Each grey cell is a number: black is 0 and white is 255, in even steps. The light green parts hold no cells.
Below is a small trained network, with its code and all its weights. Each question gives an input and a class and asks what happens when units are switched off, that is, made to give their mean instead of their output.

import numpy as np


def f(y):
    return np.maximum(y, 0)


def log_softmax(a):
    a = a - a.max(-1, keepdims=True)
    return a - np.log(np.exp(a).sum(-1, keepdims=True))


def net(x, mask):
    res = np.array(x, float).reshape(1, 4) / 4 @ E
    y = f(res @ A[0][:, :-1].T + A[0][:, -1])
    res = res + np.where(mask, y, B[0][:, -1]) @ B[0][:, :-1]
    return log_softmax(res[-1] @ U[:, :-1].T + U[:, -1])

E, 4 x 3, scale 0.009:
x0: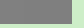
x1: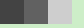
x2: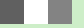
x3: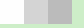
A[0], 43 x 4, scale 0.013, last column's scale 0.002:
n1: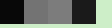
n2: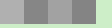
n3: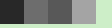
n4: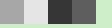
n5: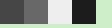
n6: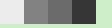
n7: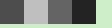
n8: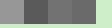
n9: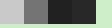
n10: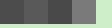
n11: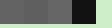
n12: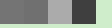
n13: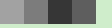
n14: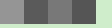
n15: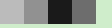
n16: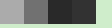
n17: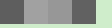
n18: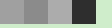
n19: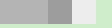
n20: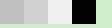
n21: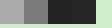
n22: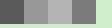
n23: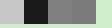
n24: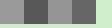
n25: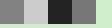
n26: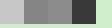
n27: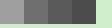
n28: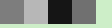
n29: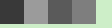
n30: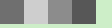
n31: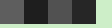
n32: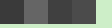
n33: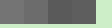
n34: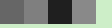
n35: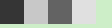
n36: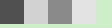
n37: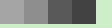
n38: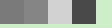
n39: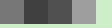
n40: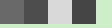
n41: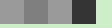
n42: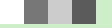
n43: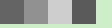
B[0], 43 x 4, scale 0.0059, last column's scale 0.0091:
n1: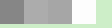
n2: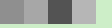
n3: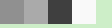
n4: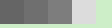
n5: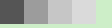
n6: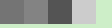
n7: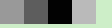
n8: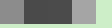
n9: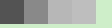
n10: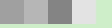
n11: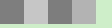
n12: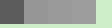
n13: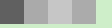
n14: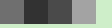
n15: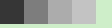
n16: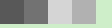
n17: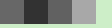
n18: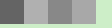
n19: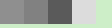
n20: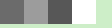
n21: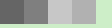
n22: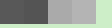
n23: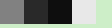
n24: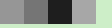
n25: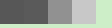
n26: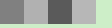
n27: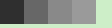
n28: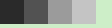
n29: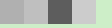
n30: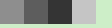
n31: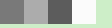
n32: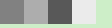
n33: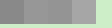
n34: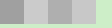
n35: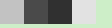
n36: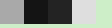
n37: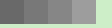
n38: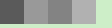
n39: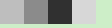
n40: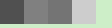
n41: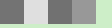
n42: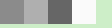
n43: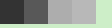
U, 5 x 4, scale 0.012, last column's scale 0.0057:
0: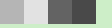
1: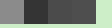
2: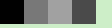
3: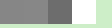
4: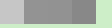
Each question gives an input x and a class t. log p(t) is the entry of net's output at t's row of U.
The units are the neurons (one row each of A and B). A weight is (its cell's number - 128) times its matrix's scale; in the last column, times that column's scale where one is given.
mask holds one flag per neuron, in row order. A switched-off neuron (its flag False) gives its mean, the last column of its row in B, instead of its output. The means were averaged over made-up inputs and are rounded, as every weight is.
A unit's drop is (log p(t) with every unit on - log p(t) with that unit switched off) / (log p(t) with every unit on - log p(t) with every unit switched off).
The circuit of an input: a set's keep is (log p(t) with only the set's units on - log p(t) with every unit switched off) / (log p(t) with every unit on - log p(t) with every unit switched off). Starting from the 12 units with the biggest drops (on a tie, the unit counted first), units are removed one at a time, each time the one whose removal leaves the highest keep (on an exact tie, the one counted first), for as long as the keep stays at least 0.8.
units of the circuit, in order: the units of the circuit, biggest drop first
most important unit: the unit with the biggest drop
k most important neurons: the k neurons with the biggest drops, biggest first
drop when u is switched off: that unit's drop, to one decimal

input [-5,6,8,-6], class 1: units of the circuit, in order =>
(n36 n35)
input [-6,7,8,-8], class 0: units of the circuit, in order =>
(n29 n3)
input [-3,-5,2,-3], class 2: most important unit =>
n28
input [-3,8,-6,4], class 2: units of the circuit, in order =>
(n5 n40)
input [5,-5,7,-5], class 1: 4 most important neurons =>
(n35 n36 n7 n28)
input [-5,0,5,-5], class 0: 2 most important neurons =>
(n29 n23)
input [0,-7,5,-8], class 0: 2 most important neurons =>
(n34 n29)
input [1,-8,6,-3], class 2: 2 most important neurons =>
(n28 n15)
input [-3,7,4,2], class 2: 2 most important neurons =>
(n43 n5)
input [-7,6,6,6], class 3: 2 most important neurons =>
(n36 n43)
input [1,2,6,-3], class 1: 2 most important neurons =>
(n36 n35)
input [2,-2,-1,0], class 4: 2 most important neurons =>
(n43 n40)
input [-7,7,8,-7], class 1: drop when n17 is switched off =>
0.2
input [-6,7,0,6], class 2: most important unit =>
n43
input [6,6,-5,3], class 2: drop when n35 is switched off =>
0.4
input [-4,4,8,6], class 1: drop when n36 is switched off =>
0.3
